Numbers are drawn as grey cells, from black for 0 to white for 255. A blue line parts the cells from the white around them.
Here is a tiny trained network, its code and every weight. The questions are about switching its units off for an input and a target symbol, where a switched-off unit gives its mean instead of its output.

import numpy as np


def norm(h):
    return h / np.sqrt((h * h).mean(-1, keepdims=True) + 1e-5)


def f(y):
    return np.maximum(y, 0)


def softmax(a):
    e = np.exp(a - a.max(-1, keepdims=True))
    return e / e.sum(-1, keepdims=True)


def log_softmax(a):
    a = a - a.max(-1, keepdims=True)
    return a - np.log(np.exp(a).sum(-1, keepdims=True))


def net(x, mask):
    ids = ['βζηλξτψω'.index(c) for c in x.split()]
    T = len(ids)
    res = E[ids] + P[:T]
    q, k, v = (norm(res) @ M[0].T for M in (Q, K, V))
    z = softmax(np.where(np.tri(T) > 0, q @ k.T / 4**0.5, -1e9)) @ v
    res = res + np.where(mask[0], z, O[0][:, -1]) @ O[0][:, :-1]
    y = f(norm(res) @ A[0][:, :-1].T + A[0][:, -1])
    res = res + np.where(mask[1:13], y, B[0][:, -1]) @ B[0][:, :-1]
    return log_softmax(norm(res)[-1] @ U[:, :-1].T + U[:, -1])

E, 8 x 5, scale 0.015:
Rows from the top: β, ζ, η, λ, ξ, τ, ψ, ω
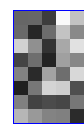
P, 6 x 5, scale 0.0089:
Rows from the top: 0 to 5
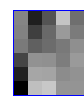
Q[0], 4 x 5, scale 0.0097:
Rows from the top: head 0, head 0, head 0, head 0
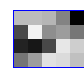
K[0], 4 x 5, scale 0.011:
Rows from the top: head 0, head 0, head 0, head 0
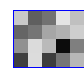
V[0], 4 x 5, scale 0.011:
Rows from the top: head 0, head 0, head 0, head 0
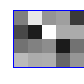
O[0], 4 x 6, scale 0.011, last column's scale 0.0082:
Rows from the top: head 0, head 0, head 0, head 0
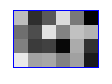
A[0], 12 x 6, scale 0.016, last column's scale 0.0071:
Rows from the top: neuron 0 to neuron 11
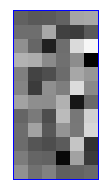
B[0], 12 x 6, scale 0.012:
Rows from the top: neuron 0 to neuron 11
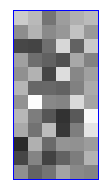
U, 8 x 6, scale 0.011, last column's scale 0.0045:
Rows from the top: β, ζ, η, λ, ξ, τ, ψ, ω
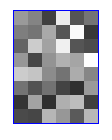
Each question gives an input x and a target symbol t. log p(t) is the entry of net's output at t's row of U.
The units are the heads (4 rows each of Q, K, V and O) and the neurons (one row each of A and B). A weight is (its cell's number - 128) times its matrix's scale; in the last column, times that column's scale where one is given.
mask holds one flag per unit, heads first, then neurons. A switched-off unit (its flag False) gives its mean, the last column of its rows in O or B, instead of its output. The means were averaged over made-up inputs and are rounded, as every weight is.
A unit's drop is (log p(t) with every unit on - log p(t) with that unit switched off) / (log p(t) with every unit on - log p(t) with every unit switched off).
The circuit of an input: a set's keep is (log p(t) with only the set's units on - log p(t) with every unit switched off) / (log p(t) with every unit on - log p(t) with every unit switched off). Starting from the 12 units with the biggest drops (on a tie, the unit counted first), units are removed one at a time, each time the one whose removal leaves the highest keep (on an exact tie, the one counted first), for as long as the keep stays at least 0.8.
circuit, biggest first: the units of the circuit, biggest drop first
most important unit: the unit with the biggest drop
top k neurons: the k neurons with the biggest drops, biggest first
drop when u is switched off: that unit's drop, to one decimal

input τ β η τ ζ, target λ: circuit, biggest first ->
(head 0)
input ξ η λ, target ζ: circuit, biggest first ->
(head 0; neuron 2)
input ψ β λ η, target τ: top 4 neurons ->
(neuron 8; neuron 6; neuron 2; neuron 4)
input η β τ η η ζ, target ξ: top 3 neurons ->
(neuron 2; neuron 6; neuron 7)
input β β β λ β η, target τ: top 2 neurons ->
(neuron 0; neuron 6)
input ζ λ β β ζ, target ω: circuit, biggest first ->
(neuron 6; neuron 10)
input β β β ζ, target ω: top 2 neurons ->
(neuron 6; neuron 0)
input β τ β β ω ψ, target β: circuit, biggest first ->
(head 0; neuron 4)
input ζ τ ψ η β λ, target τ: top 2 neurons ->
(neuron 6; neuron 7)
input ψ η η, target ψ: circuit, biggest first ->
(head 0; neuron 2)
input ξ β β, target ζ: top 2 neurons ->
(neuron 2; neuron 5)
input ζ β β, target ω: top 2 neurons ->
(neuron 0; neuron 6)
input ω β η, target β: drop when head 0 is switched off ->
0.2
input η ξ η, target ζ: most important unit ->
head 0
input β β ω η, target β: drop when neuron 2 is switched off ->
0.2
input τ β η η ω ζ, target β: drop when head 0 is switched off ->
1.4
